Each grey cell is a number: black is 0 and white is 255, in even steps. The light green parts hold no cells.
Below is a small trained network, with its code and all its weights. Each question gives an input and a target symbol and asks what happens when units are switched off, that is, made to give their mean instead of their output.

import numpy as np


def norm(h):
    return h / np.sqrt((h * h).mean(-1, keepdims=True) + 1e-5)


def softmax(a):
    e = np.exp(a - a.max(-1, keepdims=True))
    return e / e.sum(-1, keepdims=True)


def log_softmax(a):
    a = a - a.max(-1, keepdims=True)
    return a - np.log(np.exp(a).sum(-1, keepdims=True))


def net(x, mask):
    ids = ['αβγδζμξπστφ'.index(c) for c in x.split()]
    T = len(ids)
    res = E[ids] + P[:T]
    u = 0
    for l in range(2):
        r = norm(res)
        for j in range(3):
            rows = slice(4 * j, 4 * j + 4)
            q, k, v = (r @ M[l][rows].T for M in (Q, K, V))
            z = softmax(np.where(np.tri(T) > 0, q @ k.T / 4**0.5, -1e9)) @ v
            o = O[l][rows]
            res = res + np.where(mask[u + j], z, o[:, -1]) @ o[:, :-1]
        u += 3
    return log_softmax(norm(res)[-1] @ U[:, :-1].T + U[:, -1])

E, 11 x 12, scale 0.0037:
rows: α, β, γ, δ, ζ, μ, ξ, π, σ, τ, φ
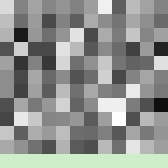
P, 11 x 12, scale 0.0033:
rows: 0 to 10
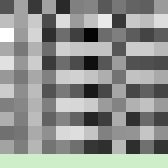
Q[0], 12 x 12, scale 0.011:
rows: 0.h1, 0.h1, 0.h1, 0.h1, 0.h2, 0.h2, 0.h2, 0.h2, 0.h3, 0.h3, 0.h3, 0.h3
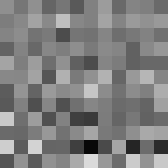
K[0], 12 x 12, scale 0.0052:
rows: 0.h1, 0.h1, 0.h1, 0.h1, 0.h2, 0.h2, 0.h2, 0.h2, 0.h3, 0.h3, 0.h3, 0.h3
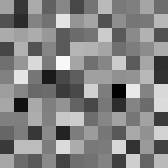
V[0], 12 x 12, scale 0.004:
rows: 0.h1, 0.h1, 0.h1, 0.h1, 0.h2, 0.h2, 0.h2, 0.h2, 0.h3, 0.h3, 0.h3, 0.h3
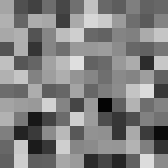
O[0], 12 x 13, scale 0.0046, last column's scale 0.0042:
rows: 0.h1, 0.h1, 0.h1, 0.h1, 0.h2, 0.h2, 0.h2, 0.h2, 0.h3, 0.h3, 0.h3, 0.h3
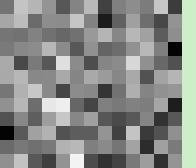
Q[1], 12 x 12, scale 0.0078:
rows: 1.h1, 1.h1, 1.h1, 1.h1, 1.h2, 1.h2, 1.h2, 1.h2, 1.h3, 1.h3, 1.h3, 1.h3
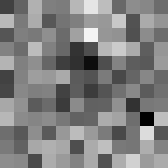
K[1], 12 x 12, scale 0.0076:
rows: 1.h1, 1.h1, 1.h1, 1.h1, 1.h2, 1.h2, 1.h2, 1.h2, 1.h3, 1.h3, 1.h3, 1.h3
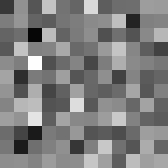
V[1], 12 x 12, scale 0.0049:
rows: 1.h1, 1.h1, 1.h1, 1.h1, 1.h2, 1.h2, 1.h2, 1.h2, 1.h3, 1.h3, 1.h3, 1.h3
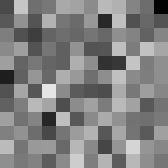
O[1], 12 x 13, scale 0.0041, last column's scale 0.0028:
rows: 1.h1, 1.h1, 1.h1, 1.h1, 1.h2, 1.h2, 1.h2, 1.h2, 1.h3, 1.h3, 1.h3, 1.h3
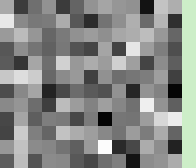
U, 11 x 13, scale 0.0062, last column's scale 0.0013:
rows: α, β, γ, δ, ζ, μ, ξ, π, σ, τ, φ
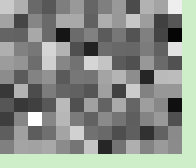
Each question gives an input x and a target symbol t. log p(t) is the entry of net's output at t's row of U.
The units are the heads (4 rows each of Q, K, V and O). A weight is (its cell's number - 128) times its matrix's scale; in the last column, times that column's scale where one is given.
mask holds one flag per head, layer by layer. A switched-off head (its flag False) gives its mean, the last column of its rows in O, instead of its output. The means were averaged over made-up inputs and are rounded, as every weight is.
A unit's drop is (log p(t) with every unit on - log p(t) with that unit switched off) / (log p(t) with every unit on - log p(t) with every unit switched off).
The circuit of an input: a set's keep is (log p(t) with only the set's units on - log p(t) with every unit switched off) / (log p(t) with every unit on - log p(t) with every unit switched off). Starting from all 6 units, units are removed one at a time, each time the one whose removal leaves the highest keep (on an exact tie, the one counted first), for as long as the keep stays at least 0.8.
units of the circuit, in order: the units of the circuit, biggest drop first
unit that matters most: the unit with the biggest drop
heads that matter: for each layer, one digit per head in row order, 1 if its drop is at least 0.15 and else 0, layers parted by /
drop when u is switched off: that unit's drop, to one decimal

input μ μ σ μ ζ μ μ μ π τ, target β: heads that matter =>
100 / 101
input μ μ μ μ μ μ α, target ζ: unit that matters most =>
1.h2
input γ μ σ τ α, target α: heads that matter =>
001 / 000
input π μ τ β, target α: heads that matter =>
001 / 010
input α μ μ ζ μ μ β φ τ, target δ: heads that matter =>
011 / 000
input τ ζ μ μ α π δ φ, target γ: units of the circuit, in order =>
[0.h2, 1.h2, 0.h3]
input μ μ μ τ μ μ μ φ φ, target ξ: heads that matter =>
010 / 111
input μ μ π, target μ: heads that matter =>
001 / 000
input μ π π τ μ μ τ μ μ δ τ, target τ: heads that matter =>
001 / 000
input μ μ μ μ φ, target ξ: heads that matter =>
000 / 111
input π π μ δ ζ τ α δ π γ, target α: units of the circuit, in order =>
[1.h2, 1.h3]
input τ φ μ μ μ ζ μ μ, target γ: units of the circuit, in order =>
[0.h2, 1.h2]
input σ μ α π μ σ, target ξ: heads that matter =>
001 / 100
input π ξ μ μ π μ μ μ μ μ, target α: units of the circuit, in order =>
[1.h2, 0.h3, 0.h1]
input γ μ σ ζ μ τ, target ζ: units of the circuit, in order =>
[1.h3, 0.h3]
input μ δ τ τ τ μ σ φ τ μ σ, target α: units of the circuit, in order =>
[0.h3]
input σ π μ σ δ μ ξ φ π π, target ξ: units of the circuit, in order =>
[1.h1, 0.h3, 1.h3]
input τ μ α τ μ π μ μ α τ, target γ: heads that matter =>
010 / 010
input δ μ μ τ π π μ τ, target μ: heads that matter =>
001 / 100
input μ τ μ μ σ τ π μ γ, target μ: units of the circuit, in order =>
[0.h3]
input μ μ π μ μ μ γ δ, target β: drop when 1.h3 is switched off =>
0.4
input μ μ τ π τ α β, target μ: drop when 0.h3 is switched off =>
0.4
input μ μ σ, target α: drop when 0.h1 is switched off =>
0.0
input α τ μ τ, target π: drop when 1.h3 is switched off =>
0.1
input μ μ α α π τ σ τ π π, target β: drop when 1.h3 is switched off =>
0.4
